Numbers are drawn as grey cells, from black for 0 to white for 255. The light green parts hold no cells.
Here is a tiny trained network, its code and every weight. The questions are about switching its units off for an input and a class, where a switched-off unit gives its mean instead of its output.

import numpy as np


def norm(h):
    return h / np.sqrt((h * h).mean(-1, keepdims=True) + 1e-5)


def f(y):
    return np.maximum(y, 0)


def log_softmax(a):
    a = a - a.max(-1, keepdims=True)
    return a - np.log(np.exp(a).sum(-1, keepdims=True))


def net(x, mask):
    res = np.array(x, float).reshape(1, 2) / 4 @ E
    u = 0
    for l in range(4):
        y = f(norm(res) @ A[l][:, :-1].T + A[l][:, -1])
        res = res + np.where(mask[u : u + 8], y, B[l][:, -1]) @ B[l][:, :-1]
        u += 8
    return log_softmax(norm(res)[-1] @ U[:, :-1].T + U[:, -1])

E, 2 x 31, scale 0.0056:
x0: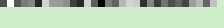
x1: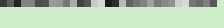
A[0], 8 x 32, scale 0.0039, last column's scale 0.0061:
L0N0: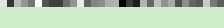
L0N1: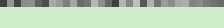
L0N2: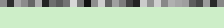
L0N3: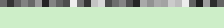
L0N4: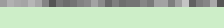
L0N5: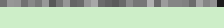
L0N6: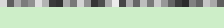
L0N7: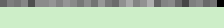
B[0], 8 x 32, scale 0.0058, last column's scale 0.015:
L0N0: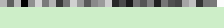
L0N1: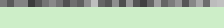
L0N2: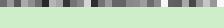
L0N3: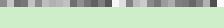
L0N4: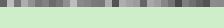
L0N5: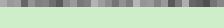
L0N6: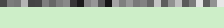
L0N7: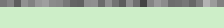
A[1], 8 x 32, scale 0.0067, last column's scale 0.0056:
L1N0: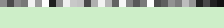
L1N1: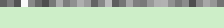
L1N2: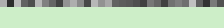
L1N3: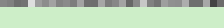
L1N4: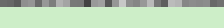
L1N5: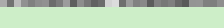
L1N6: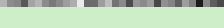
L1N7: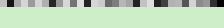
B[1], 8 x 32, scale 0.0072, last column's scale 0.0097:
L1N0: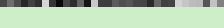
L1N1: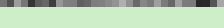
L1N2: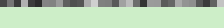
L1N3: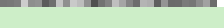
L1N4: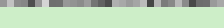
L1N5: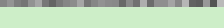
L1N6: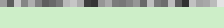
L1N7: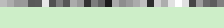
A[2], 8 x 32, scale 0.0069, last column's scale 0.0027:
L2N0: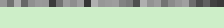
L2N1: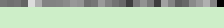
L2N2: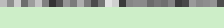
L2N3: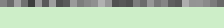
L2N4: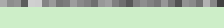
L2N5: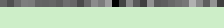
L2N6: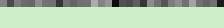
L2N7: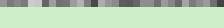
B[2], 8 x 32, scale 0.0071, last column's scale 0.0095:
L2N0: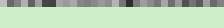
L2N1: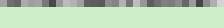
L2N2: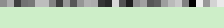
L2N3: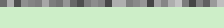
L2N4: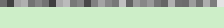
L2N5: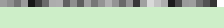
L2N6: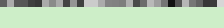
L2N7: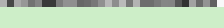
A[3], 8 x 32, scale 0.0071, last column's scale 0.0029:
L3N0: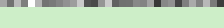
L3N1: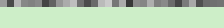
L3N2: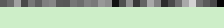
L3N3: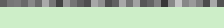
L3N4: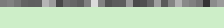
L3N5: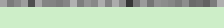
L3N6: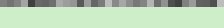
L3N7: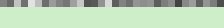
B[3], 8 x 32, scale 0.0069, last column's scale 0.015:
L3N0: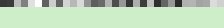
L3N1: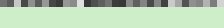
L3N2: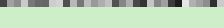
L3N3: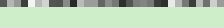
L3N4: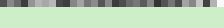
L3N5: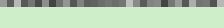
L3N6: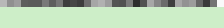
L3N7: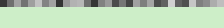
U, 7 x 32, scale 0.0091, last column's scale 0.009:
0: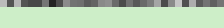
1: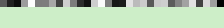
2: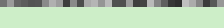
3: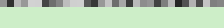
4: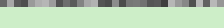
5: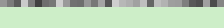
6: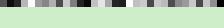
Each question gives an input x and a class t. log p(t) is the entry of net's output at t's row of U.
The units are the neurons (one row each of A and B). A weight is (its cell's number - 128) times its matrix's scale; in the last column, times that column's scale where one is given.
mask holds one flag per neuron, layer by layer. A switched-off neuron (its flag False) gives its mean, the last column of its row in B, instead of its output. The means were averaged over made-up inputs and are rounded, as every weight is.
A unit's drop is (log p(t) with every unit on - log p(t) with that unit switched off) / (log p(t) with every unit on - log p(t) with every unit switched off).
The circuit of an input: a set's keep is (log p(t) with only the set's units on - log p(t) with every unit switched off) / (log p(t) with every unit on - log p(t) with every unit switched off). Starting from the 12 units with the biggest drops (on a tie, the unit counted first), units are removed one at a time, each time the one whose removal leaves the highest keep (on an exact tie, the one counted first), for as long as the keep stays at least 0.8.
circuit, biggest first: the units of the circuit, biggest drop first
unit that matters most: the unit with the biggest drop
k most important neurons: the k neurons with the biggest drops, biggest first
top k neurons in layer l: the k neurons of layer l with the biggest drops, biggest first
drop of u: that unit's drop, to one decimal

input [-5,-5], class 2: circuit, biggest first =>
L1N2, L0N0
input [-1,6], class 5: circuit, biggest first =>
L0N0, L0N3
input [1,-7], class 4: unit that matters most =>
L0N6
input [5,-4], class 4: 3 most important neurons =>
L0N0, L0N2, L0N3
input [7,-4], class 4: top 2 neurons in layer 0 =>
L0N0, L0N2
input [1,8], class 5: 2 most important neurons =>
L0N3, L0N6
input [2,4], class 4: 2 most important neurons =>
L0N0, L0N2
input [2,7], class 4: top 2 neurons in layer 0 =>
L0N1, L0N2
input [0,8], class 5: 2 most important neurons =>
L0N0, L0N3
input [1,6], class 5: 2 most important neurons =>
L0N3, L0N6
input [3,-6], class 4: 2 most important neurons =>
L0N0, L0N2
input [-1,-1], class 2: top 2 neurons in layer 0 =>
L0N6, L0N0
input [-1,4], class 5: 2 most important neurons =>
L0N0, L0N3
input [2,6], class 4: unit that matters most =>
L0N1
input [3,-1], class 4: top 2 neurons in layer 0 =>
L0N0, L0N2
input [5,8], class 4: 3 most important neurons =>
L0N0, L0N2, L1N4
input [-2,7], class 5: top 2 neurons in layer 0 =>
L0N0, L0N3
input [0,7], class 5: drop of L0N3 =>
0.2
